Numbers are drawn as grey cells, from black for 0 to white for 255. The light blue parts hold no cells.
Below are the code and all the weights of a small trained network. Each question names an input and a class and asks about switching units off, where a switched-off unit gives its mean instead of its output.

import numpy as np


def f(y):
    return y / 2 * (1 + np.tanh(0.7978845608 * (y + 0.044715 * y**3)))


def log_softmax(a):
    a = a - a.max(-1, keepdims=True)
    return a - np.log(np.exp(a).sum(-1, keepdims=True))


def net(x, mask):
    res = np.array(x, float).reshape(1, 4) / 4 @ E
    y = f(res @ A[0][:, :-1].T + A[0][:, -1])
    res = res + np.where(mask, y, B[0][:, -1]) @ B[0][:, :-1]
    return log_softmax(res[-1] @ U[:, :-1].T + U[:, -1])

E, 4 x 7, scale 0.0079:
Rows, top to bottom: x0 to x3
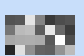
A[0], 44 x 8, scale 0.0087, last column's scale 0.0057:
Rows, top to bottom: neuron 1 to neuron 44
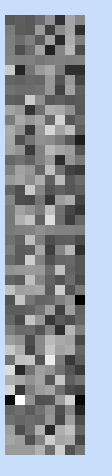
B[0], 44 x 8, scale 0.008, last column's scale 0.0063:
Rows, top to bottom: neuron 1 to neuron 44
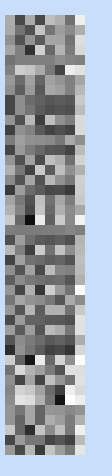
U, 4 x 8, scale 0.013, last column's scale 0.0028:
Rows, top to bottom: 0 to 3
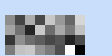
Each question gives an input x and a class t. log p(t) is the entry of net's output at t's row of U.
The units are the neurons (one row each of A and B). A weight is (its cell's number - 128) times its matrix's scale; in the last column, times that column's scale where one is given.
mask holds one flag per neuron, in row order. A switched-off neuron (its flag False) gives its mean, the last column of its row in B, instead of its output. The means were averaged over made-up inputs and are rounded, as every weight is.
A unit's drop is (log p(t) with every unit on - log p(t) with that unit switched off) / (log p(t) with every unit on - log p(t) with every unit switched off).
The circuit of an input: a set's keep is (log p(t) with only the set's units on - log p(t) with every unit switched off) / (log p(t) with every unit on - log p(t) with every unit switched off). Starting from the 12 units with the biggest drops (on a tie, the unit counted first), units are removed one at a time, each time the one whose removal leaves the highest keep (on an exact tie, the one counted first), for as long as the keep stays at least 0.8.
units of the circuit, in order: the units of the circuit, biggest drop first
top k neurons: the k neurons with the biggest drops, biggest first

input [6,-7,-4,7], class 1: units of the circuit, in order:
neuron 4
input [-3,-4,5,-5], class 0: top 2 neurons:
neuron 39; neuron 28
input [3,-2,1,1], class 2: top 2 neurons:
neuron 35; neuron 21
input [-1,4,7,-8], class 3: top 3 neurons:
neuron 6; neuron 38; neuron 36
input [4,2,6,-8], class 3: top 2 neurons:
neuron 6; neuron 38
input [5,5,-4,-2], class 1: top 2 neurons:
neuron 21; neuron 35
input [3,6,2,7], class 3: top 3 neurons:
neuron 39; neuron 42; neuron 4
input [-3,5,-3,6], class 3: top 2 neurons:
neuron 39; neuron 42
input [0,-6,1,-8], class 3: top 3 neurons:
neuron 36; neuron 6; neuron 38
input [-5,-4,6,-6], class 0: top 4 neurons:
neuron 28; neuron 39; neuron 37; neuron 44
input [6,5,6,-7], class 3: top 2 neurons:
neuron 6; neuron 38
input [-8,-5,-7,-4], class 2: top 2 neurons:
neuron 12; neuron 34
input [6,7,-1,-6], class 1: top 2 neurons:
neuron 21; neuron 35
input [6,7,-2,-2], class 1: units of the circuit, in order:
neuron 21
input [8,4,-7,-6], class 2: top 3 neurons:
neuron 18; neuron 31; neuron 9
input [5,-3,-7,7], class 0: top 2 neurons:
neuron 1; neuron 32
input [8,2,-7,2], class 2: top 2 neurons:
neuron 18; neuron 31
